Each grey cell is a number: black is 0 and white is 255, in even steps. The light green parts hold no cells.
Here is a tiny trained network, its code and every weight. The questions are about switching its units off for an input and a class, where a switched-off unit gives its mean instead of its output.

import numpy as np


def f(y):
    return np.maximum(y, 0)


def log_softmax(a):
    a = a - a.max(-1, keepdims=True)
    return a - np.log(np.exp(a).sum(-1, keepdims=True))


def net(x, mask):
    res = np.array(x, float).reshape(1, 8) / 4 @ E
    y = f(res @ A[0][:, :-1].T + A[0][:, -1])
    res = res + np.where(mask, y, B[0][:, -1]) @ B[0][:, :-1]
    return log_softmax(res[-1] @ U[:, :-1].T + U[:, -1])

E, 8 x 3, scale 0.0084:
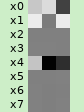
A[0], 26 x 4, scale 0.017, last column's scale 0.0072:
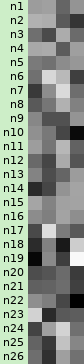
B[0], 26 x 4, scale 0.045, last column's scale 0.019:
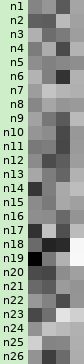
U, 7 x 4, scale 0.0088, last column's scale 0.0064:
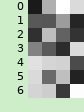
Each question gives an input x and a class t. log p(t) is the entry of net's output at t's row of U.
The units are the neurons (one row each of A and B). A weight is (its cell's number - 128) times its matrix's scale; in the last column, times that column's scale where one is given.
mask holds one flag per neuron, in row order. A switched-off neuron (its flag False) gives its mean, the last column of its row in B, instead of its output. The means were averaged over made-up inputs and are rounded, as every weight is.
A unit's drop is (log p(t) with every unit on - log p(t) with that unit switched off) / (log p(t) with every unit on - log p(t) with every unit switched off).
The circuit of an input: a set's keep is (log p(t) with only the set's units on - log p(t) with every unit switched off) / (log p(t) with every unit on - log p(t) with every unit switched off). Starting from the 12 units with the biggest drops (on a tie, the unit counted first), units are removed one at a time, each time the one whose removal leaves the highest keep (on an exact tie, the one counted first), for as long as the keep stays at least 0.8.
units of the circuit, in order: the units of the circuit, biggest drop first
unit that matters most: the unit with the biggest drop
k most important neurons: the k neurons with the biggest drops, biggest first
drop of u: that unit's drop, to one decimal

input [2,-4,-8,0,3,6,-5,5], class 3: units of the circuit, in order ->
(n18)
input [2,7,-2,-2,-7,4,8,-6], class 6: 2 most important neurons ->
(n6, n23)
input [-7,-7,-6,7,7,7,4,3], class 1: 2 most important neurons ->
(n19, n14)
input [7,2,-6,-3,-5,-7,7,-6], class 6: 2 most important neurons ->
(n19, n6)
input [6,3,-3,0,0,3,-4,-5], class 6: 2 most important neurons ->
(n19, n18)
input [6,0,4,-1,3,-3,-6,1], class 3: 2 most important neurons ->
(n19, n17)
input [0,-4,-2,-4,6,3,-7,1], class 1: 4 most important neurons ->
(n23, n6, n19, n4)
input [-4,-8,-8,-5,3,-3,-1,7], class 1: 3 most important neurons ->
(n18, n19, n14)
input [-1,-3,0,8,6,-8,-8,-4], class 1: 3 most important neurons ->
(n23, n6, n4)
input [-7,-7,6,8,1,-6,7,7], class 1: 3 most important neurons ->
(n18, n23, n26)
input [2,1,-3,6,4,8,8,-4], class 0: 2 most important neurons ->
(n18, n23)
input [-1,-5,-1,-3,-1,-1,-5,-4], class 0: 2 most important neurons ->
(n19, n6)
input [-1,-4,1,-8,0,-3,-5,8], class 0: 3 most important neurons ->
(n19, n6, n26)
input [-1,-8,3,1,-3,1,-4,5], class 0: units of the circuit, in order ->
(n19)
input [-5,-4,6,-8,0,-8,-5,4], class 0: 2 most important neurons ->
(n19, n14)
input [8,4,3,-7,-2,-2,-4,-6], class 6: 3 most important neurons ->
(n19, n18, n23)
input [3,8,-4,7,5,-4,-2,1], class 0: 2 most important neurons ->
(n23, n18)
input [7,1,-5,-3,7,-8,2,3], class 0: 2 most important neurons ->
(n23, n18)
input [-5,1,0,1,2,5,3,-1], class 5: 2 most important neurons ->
(n19, n18)
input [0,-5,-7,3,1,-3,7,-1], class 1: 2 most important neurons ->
(n18, n19)
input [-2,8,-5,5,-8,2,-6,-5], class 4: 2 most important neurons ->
(n24, n7)
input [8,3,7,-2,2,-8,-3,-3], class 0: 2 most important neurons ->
(n18, n2)
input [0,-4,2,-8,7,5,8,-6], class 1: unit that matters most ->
n23
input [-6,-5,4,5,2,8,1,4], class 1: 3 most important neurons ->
(n18, n19, n14)
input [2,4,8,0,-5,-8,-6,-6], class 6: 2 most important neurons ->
(n19, n6)
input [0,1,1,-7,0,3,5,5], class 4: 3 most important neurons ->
(n18, n19, n23)
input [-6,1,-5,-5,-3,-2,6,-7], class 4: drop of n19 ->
0.1
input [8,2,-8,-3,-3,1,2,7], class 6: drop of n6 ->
0.2
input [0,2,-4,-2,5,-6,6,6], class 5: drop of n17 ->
0.2
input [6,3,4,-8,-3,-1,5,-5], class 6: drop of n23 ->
0.1
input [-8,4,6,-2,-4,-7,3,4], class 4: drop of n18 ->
0.0
